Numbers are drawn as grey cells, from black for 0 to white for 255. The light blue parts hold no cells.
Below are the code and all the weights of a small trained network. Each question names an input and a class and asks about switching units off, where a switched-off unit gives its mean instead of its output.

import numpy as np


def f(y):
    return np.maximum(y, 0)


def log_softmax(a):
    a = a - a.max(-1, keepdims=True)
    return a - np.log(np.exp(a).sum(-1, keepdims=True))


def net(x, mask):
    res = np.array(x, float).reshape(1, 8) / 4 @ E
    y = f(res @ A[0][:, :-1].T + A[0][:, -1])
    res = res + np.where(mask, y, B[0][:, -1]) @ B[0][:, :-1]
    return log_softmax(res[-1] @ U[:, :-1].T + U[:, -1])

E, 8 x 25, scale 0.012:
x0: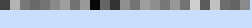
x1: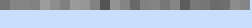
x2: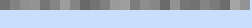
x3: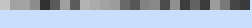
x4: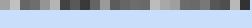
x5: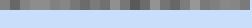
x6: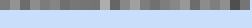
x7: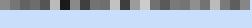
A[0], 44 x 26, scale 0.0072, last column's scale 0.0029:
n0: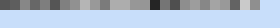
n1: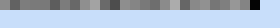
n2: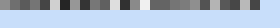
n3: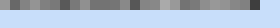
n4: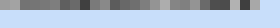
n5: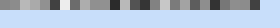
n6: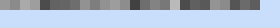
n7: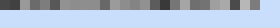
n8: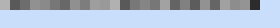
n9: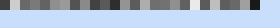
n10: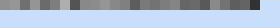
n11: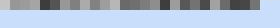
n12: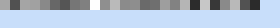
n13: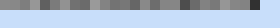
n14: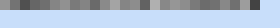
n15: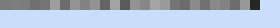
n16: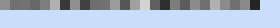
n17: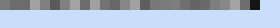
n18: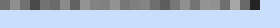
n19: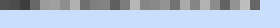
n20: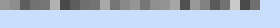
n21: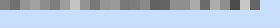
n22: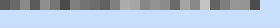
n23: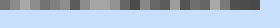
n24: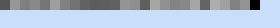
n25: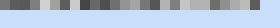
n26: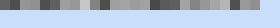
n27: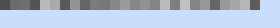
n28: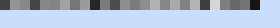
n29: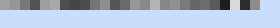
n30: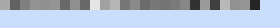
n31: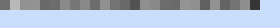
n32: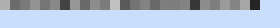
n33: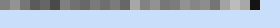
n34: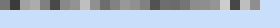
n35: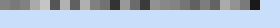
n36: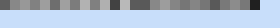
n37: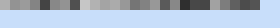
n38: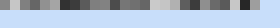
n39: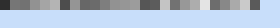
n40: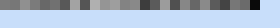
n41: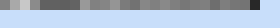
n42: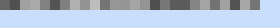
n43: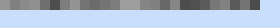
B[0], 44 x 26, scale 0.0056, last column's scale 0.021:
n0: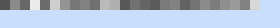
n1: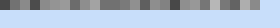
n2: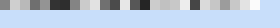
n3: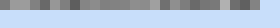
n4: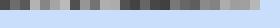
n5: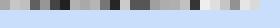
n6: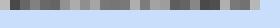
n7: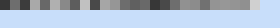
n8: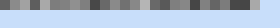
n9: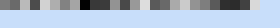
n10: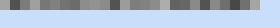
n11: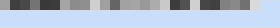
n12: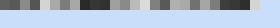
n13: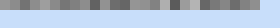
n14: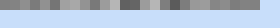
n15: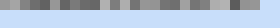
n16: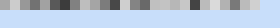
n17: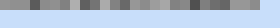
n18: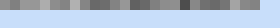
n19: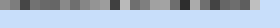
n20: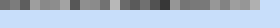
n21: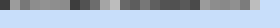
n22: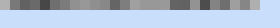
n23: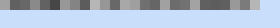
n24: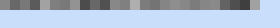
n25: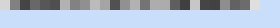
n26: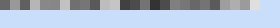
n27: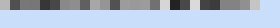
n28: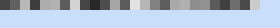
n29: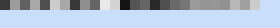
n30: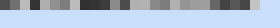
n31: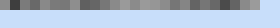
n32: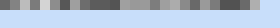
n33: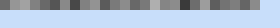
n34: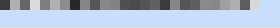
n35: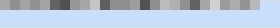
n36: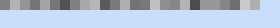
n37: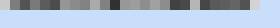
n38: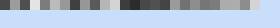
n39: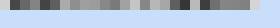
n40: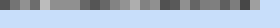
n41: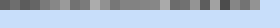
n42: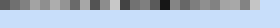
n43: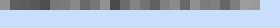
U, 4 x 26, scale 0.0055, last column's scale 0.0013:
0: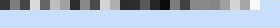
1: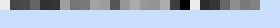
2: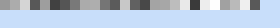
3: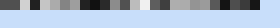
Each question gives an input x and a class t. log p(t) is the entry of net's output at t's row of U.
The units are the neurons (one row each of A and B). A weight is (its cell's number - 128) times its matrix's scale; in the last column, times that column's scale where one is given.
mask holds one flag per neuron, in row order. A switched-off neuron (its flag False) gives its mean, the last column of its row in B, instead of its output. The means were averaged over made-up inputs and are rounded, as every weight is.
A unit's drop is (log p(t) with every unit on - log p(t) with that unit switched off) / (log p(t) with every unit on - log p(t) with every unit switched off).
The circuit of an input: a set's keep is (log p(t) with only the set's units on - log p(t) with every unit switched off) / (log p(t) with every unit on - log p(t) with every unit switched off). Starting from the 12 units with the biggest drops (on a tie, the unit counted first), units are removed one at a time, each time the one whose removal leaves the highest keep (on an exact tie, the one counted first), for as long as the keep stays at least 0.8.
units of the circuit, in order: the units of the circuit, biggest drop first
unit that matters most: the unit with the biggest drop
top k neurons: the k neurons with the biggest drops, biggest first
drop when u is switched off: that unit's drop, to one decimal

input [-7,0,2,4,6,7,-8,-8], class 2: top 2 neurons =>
[n5 n35]
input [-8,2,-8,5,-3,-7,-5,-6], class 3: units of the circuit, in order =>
[n12]
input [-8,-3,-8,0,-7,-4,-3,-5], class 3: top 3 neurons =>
[n12 n30 n38]
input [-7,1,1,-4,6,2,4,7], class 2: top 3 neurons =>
[n2 n16 n9]
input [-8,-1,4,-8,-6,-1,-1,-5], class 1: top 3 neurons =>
[n25 n39 n27]
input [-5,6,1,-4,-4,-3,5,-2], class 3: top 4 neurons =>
[n12 n30 n38 n29]
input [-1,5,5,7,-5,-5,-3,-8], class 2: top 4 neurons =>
[n5 n35 n36 n25]
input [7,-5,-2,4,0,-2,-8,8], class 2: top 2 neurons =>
[n2 n16]
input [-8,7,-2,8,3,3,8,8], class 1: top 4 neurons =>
[n11 n37 n5 n6]
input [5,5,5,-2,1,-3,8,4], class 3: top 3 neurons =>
[n9 n5 n28]
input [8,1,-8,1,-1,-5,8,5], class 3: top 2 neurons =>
[n9 n28]
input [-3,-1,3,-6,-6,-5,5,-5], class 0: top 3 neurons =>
[n34 n42 n0]
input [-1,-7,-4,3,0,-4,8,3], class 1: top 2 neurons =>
[n5 n11]
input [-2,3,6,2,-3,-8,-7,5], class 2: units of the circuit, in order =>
[n2]
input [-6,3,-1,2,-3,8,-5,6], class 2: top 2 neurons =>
[n2 n16]
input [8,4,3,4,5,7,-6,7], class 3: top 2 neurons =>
[n9 n28]
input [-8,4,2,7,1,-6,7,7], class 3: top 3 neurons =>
[n12 n30 n32]
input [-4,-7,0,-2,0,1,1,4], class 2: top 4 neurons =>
[n2 n9 n28 n16]
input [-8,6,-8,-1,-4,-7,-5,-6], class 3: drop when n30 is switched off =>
0.2
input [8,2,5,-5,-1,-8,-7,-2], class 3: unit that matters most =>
n9
